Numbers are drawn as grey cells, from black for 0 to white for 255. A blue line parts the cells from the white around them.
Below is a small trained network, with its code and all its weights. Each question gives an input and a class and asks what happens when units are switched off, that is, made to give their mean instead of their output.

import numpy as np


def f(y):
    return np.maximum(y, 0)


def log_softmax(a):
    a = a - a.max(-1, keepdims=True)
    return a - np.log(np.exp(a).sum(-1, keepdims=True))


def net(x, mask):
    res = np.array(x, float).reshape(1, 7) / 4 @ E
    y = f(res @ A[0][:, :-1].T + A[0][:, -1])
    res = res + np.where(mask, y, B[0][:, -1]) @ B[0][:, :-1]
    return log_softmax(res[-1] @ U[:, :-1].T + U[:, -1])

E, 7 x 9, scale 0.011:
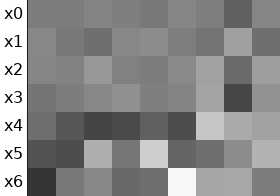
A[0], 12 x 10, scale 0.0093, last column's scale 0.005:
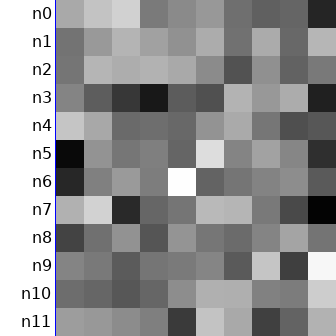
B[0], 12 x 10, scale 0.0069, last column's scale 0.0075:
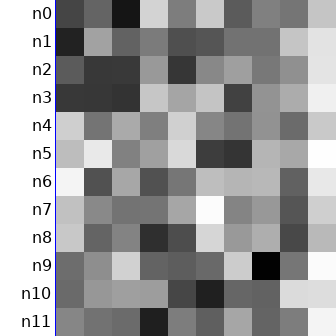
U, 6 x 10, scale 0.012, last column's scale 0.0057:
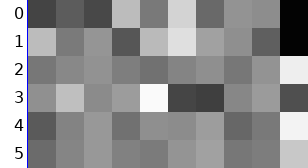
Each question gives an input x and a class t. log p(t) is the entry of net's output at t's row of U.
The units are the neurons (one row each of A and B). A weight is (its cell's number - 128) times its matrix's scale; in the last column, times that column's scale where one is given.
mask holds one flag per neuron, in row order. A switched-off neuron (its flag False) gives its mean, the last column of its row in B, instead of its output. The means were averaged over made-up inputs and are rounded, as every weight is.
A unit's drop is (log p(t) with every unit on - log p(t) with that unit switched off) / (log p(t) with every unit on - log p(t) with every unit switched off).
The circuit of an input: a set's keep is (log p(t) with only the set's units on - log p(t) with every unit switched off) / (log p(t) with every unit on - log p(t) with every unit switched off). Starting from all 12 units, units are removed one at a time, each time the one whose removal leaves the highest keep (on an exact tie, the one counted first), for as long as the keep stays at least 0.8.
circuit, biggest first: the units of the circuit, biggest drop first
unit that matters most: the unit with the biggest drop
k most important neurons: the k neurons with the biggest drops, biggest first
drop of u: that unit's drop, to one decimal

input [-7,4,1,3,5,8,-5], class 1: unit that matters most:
n6
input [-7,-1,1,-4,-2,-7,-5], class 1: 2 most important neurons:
(n7 n4)
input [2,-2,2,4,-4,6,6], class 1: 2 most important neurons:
(n6 n8)
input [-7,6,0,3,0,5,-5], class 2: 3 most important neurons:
(n5 n7 n4)
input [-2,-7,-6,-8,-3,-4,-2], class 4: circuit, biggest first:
(n9 n5)
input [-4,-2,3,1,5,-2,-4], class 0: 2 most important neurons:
(n3 n5)
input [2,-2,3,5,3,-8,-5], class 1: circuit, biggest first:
(n7 n4)
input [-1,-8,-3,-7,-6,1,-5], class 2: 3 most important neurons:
(n3 n5 n7)
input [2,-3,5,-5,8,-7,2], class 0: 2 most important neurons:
(n3 n6)
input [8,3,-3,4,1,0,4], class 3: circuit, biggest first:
(n5 n2 n6)
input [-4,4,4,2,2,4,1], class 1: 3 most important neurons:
(n6 n1 n8)
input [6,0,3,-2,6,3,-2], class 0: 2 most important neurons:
(n3 n9)
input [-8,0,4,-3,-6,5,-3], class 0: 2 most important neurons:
(n2 n0)
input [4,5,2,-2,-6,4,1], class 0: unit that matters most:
n2
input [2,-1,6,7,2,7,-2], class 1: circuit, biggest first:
(n6 n8)
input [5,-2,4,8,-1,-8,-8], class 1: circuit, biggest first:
(n4 n7 n10)
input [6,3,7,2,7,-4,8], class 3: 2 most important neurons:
(n5 n10)
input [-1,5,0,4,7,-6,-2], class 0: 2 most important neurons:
(n3 n6)
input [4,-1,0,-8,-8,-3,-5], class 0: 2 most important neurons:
(n0 n2)
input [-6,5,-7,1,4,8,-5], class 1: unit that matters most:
n6
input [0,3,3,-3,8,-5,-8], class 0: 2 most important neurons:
(n3 n5)
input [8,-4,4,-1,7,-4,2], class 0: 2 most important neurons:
(n3 n9)
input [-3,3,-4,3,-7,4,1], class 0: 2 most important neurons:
(n2 n0)
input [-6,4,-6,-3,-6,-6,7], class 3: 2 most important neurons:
(n5 n1)
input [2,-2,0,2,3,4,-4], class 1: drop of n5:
0.3
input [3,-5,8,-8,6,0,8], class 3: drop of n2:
0.1
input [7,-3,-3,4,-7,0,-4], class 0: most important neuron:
(n0)
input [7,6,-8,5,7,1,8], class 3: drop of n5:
0.9
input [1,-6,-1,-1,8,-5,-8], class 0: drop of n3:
1.0
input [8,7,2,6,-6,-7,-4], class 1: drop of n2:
-0.1
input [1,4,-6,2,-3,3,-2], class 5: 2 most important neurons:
(n5 n3)
